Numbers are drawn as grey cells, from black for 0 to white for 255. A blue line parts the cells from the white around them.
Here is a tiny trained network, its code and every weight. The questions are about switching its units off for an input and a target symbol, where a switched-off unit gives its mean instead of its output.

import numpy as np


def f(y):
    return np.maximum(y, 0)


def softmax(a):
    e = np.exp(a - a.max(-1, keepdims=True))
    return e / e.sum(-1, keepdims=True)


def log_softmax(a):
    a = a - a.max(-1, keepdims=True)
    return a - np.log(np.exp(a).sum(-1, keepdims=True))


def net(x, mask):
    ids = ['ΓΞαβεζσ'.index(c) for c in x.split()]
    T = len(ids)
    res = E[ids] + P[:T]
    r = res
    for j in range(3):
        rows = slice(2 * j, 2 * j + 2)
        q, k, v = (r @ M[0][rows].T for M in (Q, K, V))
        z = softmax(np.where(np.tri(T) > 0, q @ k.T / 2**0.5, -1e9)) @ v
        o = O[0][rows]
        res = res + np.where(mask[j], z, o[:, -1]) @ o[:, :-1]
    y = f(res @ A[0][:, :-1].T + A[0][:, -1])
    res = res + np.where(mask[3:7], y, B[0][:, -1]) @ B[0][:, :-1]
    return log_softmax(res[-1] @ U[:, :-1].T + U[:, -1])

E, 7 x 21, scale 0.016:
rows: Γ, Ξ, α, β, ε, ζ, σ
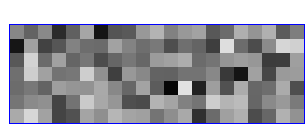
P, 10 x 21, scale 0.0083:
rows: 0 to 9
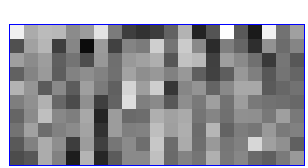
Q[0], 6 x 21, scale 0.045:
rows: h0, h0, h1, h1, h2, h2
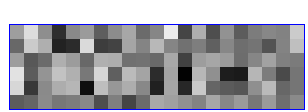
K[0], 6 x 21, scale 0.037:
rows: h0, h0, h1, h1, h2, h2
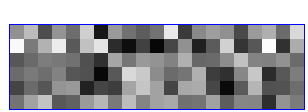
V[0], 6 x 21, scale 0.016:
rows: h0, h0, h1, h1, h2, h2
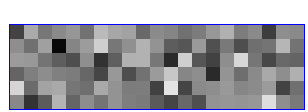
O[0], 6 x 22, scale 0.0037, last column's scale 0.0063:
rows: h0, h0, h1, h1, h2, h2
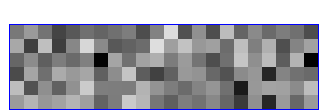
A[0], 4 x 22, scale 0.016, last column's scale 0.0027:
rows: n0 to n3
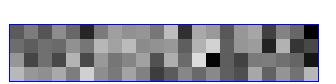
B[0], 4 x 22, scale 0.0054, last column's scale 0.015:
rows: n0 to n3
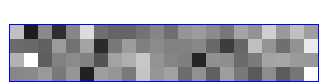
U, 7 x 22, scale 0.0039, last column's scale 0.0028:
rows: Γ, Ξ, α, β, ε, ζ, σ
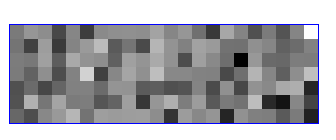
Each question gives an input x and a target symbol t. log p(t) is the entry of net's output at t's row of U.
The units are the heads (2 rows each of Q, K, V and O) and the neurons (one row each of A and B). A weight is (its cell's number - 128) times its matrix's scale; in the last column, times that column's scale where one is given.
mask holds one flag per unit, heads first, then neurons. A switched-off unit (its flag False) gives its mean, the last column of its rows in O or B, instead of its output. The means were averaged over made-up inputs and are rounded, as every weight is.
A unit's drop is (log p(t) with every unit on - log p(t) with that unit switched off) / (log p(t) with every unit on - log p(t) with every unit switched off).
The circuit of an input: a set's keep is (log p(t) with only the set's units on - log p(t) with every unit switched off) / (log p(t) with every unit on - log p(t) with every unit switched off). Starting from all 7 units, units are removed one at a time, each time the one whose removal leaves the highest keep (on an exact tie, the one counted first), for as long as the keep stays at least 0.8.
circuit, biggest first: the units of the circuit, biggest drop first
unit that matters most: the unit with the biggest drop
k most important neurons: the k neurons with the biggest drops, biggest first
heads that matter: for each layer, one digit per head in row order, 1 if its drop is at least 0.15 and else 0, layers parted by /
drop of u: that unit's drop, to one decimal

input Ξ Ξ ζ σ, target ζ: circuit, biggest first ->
(h2; h1)
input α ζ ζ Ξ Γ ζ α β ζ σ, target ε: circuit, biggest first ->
(h0)
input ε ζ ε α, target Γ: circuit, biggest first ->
(h1; h2)
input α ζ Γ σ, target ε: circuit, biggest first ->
(h0; n0)
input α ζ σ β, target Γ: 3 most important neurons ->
(n3; n1; n2)
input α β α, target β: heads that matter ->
110
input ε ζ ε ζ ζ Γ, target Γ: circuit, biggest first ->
(n1; h2)
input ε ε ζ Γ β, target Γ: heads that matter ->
011
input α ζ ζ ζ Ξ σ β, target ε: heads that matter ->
101
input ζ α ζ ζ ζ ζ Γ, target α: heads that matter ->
011
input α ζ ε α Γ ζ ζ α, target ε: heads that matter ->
100
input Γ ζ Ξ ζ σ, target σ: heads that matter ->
100
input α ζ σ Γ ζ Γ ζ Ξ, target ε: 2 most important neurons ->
(n0; n3)
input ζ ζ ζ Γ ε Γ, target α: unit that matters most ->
h2
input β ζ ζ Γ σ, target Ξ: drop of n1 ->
0.1
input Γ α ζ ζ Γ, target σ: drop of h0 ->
1.0
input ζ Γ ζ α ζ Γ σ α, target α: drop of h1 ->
0.4
